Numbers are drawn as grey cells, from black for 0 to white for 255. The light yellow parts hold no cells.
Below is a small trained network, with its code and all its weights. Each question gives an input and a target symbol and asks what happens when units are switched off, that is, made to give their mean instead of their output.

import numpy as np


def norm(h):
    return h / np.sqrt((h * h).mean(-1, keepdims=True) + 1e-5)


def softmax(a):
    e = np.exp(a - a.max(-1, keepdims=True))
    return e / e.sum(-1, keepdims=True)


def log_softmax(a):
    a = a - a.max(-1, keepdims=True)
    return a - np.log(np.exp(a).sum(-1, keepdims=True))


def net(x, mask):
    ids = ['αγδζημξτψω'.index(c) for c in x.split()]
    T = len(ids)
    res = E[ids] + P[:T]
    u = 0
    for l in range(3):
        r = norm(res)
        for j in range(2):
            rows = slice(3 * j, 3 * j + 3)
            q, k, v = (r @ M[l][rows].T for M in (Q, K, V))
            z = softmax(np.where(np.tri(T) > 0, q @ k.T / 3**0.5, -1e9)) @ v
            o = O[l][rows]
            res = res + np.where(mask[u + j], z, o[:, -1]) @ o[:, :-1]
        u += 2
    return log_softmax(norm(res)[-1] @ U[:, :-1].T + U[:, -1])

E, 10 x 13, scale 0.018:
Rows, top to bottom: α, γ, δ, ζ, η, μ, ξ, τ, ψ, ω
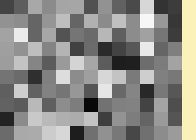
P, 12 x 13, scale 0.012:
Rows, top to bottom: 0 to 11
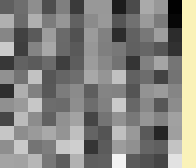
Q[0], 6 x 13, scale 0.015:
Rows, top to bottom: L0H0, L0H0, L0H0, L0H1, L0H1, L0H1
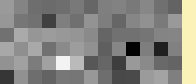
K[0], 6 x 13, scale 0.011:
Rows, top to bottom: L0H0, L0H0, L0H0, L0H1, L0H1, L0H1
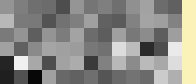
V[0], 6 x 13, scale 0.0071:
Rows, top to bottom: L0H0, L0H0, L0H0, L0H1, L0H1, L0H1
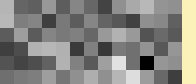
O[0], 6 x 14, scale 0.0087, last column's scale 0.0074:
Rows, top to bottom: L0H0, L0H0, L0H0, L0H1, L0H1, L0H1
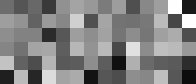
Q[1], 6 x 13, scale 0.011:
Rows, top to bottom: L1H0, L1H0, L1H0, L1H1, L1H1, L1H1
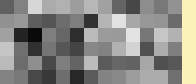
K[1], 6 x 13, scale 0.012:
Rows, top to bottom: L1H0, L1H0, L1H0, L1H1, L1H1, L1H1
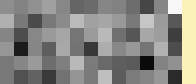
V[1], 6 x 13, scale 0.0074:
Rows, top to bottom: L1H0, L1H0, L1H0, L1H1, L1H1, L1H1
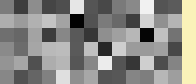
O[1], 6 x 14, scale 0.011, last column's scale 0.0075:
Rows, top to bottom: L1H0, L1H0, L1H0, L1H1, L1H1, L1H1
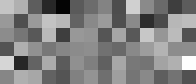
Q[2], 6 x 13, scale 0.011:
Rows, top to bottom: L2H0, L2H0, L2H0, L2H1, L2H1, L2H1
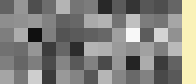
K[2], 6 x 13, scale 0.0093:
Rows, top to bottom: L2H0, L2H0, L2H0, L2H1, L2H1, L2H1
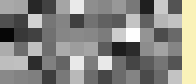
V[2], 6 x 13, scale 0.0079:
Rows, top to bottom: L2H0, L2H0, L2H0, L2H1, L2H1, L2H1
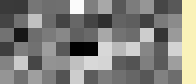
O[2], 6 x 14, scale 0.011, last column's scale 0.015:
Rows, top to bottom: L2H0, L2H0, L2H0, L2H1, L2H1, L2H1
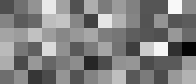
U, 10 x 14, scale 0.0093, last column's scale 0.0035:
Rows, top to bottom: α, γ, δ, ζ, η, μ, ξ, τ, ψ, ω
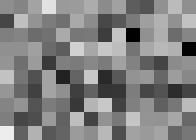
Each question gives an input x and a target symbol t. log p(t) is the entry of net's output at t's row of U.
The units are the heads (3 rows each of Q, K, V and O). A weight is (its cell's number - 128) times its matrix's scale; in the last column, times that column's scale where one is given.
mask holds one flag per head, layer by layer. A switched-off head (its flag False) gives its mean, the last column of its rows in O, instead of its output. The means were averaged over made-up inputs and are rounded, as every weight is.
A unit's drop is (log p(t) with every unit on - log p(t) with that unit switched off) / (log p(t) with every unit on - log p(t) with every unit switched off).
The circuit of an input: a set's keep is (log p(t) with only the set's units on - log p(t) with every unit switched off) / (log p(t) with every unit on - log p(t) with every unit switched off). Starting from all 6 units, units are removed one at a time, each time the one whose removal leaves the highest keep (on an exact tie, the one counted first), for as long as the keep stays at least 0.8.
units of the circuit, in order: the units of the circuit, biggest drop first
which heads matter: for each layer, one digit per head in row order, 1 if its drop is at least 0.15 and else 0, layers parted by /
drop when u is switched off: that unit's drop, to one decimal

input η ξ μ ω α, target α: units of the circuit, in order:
L1H0
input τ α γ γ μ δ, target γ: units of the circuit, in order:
L0H1, L1H1
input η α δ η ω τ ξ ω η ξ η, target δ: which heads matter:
10 / 10 / 01
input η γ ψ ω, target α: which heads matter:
00 / 10 / 00
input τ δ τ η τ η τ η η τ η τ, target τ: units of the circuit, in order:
L0H1, L2H1, L1H1
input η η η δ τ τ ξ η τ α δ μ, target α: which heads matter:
01 / 01 / 11
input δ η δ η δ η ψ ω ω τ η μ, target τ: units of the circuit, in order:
L0H1, L1H1, L2H1
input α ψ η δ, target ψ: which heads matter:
11 / 11 / 00
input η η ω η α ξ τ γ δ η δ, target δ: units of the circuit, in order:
L0H1, L2H1
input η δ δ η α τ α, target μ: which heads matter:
01 / 10 / 00
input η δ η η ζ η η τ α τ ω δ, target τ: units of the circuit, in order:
L0H1, L2H1
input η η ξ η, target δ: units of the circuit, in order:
L0H0, L1H0
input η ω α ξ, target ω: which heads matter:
10 / 00 / 01
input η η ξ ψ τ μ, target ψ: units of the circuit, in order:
L0H1
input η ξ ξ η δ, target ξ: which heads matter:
01 / 00 / 00
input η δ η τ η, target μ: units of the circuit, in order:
L1H0, L0H1
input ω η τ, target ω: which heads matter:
01 / 00 / 01
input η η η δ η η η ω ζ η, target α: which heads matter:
01 / 10 / 00
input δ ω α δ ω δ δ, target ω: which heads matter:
00 / 00 / 01
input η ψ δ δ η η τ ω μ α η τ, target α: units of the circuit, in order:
L0H1, L2H1
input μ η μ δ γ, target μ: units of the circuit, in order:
L0H1, L2H0
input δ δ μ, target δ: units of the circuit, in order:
L0H1
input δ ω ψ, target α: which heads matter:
00 / 10 / 00
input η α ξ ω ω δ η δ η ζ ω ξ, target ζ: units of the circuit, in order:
L2H1, L1H0
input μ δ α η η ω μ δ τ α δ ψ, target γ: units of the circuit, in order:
L1H1, L0H1, L0H0
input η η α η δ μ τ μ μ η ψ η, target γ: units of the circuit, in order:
L0H1, L1H1, L0H0
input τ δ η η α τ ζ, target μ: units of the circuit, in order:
L1H0
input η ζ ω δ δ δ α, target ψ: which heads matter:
00 / 01 / 00
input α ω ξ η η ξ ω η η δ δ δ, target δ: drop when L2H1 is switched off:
0.4
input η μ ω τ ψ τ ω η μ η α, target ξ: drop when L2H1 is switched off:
0.2
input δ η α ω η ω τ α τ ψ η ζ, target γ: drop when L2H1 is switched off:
0.1
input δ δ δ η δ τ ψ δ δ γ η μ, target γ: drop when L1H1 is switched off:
0.1
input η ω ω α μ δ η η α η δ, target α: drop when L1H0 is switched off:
0.0
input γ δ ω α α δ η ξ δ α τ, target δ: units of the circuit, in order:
L2H1
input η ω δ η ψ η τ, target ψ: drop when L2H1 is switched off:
0.1
